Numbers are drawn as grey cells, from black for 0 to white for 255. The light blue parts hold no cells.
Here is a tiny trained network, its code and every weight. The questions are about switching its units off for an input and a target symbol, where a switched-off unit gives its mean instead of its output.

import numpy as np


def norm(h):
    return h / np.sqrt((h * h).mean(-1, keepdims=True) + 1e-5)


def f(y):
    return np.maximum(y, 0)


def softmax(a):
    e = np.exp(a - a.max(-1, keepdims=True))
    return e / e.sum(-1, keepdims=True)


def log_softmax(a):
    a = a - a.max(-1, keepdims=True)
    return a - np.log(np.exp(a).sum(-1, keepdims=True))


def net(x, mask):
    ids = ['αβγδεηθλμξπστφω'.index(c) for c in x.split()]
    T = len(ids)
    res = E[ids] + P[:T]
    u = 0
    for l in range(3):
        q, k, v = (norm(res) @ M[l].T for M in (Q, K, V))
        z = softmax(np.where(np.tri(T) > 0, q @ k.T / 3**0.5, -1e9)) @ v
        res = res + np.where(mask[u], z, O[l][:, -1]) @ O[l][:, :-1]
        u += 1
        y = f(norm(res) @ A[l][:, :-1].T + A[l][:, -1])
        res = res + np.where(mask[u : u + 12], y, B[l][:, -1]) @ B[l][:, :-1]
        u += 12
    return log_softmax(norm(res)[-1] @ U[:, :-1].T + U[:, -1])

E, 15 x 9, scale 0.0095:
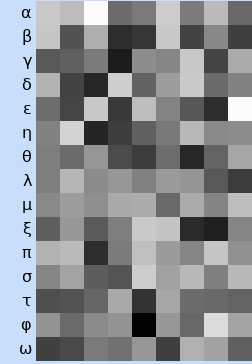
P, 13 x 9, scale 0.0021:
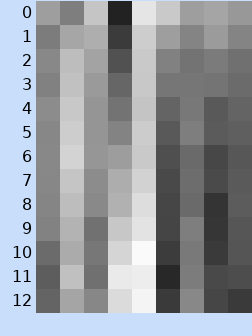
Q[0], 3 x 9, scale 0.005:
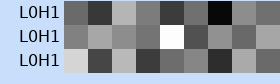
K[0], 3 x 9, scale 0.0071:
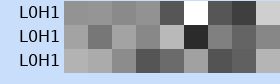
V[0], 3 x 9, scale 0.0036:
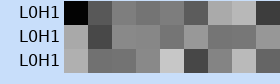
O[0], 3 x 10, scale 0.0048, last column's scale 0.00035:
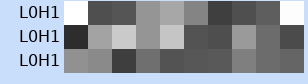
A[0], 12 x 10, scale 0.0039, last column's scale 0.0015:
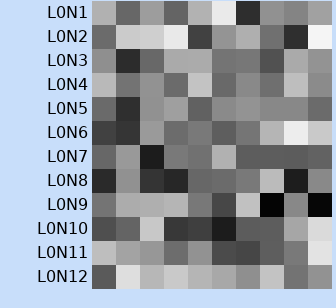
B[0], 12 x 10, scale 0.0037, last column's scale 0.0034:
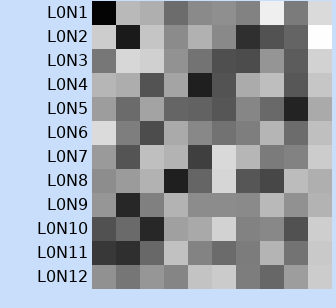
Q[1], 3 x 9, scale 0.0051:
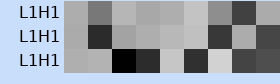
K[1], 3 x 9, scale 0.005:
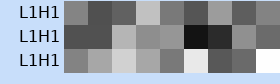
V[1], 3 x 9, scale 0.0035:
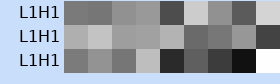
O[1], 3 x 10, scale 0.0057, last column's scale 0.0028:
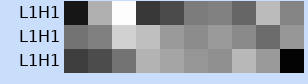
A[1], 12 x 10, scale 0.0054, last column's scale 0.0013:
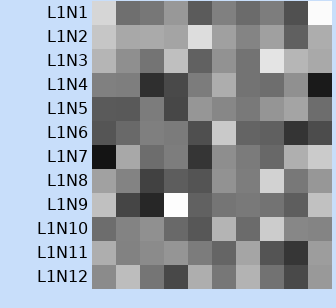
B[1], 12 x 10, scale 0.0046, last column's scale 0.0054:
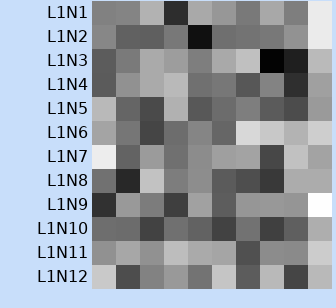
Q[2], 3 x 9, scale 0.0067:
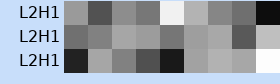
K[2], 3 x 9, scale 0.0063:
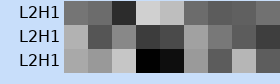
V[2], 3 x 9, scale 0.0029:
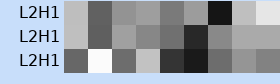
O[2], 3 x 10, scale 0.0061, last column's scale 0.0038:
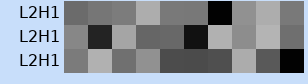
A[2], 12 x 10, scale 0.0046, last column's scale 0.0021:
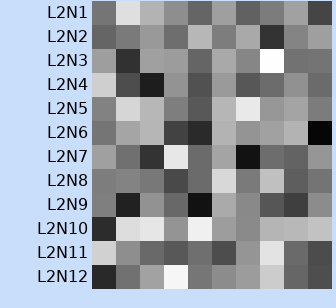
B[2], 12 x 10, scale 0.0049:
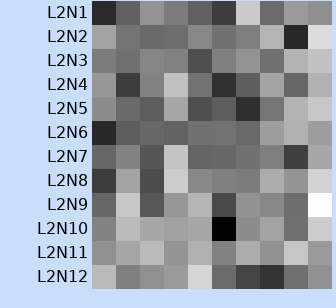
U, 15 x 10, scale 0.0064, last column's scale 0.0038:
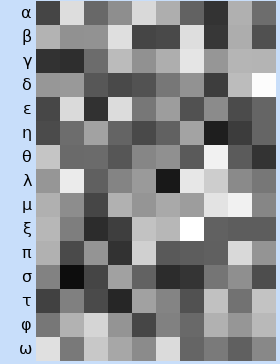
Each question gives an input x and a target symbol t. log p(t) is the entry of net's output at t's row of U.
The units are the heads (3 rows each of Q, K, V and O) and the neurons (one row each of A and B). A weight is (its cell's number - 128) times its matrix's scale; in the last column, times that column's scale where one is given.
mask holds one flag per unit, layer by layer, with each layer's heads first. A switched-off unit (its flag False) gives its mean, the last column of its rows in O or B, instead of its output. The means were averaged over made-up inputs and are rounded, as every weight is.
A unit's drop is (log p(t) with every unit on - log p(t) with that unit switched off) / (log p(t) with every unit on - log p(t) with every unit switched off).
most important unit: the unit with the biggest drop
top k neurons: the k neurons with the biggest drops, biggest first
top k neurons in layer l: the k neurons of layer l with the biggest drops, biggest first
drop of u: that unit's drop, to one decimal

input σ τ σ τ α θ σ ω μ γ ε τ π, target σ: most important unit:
L0N10
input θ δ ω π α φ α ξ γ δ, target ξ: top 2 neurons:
L1N9; L1N1
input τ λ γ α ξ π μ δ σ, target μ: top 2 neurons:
L1N12; L1N3
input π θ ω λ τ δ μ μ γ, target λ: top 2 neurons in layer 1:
L1N3; L1N12
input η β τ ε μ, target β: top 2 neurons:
L1N3; L1N2
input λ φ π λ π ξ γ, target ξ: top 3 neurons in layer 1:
L1N7; L1N11; L1N2
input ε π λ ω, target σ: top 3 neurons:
L1N9; L0N8; L1N3
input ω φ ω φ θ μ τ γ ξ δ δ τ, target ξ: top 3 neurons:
L1N9; L0N2; L1N1
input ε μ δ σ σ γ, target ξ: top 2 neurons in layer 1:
L1N2; L1N7
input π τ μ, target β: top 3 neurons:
L1N3; L1N2; L2N5
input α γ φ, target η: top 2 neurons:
L1N3; L1N8
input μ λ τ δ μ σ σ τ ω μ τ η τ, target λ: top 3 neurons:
L1N9; L1N3; L1N1
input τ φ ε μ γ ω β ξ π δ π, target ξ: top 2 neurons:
L1N3; L1N9
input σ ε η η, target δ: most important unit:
L1N7
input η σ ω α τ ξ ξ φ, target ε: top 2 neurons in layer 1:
L1N3; L1N9
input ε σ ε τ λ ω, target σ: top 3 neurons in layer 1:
L1N9; L1N3; L1N1
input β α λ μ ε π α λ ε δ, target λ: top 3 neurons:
L1N9; L2N10; L1N1
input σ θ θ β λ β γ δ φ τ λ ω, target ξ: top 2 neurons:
L1N9; L0N8
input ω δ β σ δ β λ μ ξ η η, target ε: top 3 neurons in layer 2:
L2N7; L2N8; L2N2
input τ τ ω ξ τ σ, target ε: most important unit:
L0H1
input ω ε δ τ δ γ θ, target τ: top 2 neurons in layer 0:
L0N10; L0N6
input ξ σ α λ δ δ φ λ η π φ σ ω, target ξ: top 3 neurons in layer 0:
L0N8; L0N1; L0N4
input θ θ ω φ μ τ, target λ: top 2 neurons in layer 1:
L1N9; L1N3
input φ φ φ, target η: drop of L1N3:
0.7
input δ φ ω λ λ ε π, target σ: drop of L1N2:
0.2
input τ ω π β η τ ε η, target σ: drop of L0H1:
0.5
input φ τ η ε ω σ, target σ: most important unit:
L0H1
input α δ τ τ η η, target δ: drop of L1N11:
0.0
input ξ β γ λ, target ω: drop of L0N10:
0.1
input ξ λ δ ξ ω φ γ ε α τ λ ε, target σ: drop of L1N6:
0.1
